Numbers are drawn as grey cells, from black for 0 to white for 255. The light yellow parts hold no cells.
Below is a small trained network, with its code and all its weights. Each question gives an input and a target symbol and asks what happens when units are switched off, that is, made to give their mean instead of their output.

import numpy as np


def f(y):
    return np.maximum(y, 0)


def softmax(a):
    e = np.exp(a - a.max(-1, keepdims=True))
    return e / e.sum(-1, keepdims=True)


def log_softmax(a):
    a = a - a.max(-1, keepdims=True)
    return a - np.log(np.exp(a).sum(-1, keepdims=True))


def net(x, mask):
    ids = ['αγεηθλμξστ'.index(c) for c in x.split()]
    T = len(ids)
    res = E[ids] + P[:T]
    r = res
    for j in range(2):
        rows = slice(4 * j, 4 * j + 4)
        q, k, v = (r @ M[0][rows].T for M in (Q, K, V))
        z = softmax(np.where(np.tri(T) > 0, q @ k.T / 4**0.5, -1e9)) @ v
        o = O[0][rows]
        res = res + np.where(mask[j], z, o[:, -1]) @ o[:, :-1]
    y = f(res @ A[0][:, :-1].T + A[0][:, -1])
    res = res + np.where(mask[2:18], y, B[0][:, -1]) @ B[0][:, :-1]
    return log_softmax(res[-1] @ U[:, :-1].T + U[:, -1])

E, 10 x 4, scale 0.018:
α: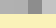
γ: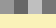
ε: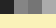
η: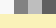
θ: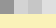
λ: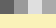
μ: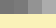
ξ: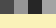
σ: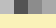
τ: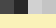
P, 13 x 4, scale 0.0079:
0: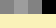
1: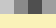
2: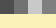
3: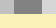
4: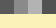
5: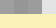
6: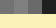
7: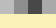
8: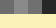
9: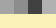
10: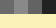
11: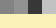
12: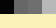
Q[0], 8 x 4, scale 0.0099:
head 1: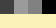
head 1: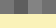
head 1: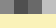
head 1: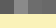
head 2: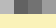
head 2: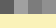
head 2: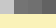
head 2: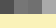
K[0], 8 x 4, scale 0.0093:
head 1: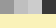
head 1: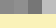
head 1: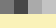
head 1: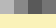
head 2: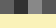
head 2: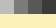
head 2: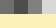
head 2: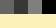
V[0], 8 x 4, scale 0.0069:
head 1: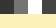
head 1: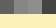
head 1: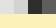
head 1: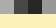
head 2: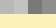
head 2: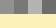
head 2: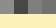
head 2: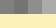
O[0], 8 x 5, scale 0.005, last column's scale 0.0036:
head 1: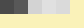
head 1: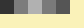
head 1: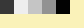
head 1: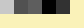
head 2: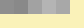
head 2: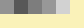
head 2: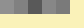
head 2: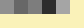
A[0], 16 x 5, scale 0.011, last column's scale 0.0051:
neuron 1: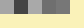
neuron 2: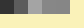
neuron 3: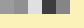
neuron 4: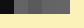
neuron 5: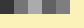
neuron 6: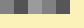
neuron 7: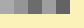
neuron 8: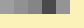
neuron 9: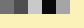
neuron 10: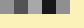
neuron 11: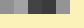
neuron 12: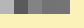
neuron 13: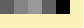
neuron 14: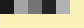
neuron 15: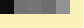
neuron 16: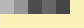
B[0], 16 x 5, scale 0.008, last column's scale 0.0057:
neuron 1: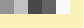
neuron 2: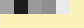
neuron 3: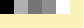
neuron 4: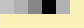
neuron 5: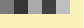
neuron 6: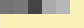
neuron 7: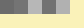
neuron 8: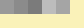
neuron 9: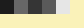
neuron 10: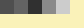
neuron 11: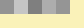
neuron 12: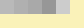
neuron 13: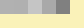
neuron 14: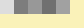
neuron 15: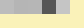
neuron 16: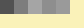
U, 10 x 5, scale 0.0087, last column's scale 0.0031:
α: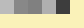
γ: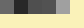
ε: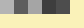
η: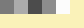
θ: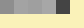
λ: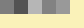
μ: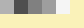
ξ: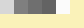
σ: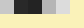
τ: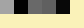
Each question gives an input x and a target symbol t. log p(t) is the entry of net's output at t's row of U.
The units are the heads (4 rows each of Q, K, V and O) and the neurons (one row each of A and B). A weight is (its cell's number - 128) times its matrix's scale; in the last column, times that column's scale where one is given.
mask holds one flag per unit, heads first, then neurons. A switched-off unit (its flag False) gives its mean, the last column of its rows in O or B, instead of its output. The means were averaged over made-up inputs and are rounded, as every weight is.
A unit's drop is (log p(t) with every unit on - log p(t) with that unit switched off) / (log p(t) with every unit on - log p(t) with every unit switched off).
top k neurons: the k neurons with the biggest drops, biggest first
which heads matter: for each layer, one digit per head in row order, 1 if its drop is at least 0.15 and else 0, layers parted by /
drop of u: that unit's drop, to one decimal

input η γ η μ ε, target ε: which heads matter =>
00
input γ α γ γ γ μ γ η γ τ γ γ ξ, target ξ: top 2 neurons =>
(neuron 4; neuron 15)
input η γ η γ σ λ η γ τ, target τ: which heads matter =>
00
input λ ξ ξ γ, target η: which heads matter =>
10
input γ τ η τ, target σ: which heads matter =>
10
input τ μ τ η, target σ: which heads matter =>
11
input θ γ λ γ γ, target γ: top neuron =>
(neuron 9)
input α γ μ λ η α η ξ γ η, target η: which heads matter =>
10
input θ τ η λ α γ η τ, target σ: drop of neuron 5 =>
0.0
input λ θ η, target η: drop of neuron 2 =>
0.1
